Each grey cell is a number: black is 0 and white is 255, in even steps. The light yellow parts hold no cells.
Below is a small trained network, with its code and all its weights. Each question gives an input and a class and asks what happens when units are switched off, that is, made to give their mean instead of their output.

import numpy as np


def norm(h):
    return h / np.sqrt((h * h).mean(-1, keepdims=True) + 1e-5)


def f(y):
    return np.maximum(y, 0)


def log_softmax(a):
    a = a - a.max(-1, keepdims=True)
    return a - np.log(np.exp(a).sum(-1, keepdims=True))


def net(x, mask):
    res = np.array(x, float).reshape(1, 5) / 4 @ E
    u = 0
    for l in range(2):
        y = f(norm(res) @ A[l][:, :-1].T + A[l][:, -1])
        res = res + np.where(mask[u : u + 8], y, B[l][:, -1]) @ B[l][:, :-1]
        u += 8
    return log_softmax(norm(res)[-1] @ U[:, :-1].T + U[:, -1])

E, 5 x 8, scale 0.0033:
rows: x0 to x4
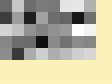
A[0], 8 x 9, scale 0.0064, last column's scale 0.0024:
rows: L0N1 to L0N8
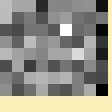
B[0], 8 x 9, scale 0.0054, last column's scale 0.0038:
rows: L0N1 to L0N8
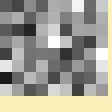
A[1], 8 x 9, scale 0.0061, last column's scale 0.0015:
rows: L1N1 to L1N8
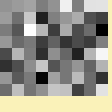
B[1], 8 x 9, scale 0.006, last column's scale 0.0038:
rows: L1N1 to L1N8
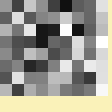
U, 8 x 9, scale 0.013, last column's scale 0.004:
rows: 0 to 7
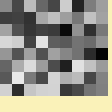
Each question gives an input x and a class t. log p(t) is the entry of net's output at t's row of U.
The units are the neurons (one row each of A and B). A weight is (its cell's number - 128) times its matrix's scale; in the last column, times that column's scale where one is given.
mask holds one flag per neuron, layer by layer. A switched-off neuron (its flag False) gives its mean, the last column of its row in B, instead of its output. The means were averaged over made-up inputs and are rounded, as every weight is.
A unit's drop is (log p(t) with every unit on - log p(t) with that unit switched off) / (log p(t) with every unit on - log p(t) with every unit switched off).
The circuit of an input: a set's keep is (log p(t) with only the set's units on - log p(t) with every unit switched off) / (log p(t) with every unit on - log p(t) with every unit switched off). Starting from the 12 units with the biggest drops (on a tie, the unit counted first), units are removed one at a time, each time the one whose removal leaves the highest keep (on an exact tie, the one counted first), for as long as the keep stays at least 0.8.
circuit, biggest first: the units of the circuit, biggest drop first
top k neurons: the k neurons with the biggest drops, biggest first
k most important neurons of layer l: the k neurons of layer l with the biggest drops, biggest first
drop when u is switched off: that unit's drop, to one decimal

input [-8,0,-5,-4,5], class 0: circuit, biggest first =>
L1N3
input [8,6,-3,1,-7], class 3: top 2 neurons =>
L0N6, L1N1
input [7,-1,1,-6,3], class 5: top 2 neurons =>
L1N1, L0N5
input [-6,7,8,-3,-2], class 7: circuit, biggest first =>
L0N8, L1N8
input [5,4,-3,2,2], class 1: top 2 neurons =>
L0N3, L1N1
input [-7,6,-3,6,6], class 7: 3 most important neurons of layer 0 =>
L0N4, L0N8, L0N5
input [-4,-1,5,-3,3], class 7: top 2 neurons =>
L0N4, L1N8
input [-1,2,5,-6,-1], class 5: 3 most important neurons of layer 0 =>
L0N5, L0N4, L0N6
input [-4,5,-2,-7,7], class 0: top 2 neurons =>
L1N3, L0N7
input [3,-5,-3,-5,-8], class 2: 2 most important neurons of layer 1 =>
L1N4, L1N7
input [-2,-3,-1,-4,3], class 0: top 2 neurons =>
L0N7, L1N3
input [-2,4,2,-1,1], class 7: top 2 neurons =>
L0N8, L1N8
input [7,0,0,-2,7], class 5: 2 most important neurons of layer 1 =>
L1N1, L1N7
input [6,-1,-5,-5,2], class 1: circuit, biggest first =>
L0N3
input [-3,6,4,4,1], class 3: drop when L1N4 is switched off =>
0.1
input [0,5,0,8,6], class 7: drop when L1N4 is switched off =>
0.3
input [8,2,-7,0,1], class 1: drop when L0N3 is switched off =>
0.1
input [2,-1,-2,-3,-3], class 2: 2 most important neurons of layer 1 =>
L1N7, L1N2
